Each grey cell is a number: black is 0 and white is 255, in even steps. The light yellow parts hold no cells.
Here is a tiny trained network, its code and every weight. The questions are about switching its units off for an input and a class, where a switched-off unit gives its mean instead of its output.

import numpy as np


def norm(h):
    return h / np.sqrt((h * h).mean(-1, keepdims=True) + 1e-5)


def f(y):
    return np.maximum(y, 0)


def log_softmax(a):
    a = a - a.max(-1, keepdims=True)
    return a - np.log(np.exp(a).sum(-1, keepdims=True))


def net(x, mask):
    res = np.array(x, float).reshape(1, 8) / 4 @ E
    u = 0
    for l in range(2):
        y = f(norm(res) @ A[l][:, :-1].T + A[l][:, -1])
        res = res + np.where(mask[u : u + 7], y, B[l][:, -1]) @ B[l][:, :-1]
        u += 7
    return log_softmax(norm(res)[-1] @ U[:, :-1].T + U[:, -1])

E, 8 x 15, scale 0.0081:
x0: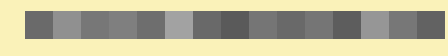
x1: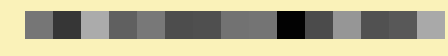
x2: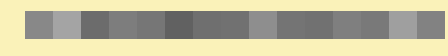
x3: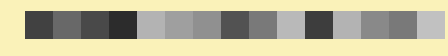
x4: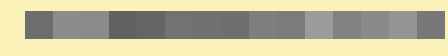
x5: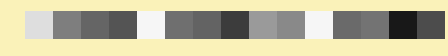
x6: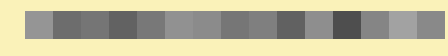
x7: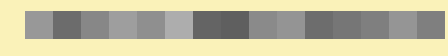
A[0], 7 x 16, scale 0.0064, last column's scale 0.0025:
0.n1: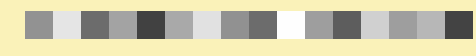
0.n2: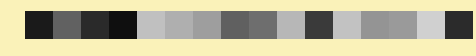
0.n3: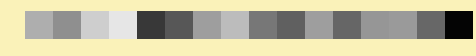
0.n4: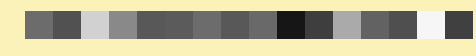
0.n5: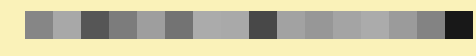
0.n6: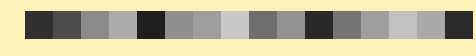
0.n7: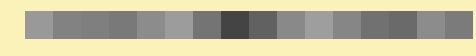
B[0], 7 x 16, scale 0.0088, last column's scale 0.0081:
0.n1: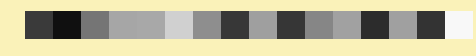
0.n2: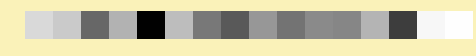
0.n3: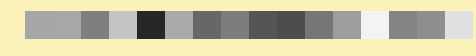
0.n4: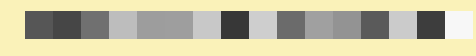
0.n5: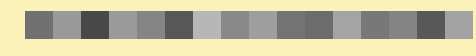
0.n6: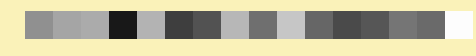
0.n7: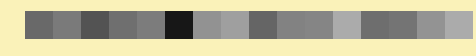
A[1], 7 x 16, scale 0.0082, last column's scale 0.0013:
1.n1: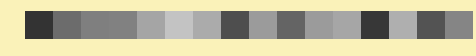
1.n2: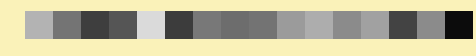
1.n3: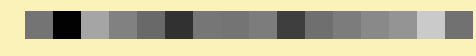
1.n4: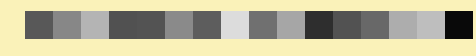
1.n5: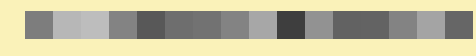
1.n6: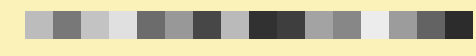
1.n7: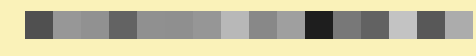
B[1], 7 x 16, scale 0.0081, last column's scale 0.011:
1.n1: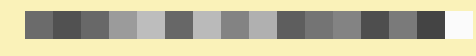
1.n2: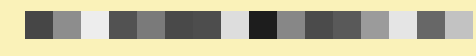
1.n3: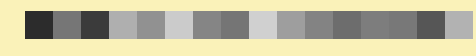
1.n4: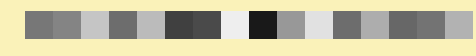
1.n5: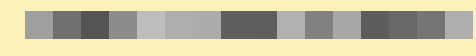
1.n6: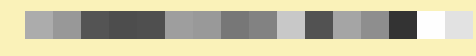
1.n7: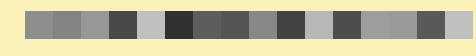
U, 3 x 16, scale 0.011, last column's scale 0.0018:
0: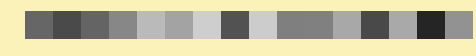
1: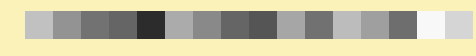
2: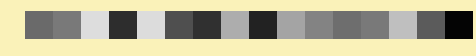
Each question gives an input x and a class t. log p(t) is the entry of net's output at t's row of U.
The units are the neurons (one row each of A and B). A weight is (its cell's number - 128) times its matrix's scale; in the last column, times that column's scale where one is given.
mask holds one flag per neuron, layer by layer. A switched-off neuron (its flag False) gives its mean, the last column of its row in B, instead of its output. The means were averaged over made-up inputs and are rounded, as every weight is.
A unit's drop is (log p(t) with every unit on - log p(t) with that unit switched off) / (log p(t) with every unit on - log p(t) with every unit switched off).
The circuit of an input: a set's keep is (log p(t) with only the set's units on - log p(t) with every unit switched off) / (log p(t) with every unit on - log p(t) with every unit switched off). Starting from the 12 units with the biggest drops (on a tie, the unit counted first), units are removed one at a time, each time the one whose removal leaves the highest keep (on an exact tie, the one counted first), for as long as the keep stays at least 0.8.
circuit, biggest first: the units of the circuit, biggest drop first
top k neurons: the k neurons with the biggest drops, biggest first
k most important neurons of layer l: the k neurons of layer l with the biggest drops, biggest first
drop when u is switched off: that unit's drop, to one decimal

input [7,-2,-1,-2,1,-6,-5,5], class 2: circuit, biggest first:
0.n6
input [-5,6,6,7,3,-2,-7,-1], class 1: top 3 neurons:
0.n2; 0.n1; 1.n1
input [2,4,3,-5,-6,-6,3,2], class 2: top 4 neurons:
0.n6; 0.n2; 0.n1; 1.n4
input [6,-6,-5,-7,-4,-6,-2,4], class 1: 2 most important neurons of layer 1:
1.n6; 1.n3
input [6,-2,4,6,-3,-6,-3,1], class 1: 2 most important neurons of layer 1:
1.n2; 1.n1
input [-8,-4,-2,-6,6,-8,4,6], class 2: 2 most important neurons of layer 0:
0.n6; 0.n2
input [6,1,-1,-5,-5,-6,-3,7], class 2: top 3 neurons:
0.n6; 0.n2; 1.n4
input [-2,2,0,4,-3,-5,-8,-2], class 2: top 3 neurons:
0.n6; 1.n4; 0.n3
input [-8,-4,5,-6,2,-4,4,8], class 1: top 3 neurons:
0.n3; 1.n6; 0.n4
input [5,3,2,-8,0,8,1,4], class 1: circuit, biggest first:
1.n6; 0.n1
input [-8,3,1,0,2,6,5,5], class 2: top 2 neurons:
1.n2; 0.n1
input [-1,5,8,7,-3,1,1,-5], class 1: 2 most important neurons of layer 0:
0.n2; 0.n1
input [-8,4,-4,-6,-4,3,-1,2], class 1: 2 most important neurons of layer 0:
0.n1; 0.n3
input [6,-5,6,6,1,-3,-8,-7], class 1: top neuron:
0.n2
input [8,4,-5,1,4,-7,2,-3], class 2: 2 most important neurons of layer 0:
0.n6; 0.n1
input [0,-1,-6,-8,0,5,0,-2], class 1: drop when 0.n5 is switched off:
0.0
